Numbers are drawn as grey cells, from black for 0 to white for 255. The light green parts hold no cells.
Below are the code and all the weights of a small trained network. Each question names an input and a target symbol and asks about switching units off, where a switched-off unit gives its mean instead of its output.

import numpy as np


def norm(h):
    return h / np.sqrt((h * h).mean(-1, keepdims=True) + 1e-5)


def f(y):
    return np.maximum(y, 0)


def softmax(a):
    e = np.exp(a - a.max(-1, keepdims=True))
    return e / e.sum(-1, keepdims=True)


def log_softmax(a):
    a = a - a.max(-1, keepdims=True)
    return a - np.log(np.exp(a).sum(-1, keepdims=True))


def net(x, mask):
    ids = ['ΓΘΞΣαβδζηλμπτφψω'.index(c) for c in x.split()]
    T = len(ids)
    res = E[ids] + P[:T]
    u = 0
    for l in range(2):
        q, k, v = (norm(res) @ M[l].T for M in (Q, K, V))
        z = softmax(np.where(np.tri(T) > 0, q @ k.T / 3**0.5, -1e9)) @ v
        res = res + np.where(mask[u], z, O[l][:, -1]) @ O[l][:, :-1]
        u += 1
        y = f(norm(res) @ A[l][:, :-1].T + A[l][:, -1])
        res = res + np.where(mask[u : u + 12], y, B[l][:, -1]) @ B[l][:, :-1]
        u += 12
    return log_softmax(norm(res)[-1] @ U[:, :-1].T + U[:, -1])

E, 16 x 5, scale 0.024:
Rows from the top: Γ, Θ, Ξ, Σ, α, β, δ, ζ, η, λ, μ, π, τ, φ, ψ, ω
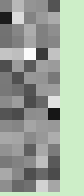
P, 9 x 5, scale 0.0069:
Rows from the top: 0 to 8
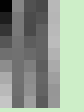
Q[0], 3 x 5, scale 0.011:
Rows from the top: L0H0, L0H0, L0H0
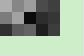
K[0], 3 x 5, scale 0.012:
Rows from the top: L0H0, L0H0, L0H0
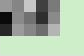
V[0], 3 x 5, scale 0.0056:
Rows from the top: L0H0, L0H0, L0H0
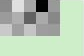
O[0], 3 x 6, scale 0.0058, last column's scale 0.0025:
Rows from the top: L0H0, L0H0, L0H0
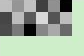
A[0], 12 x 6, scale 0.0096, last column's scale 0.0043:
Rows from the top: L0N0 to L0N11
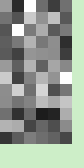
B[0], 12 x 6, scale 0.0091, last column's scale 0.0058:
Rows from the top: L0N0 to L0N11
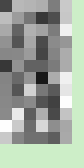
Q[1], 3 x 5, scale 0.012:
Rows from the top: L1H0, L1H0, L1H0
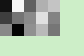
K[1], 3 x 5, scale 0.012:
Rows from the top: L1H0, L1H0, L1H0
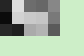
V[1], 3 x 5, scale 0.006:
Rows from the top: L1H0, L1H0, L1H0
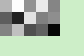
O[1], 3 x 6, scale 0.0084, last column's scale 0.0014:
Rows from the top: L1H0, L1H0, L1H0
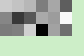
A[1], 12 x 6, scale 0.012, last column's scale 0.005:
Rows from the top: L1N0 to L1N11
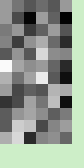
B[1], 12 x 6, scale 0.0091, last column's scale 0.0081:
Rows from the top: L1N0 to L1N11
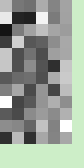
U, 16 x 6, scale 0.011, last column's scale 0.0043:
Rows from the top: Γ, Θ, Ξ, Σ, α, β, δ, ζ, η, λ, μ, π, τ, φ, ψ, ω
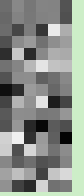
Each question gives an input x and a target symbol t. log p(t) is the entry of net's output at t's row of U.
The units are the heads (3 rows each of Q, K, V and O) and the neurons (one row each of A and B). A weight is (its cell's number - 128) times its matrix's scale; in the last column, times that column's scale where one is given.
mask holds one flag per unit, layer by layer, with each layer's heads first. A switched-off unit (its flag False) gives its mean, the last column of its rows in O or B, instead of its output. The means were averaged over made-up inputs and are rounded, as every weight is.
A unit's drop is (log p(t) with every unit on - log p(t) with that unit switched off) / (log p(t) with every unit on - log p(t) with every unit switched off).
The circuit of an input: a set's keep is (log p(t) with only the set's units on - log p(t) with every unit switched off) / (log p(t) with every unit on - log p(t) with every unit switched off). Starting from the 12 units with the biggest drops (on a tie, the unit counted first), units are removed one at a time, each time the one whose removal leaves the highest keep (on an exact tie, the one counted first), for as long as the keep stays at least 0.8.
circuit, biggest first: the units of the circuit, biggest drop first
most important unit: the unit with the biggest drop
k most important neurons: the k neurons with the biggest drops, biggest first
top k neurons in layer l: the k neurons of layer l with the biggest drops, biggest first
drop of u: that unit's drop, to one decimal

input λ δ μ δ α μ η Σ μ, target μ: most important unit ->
L0H0
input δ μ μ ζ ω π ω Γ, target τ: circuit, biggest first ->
[L0N2 L0N7]
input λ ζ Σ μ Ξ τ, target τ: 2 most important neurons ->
[L0N7 L0N10]
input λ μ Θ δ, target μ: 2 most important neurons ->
[L0N1 L0N6]
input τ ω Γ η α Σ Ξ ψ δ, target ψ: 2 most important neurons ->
[L0N6 L0N1]
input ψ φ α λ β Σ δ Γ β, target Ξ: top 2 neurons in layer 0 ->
[L0N9 L0N6]
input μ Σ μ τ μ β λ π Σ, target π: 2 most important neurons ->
[L0N1 L1N10]
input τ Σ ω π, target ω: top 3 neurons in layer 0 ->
[L0N0 L0N9 L0N6]
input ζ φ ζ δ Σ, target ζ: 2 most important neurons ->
[L0N0 L0N9]
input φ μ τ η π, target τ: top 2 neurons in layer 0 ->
[L0N7 L0N2]
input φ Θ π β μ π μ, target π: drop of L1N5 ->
0.1
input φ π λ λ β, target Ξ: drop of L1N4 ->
0.3
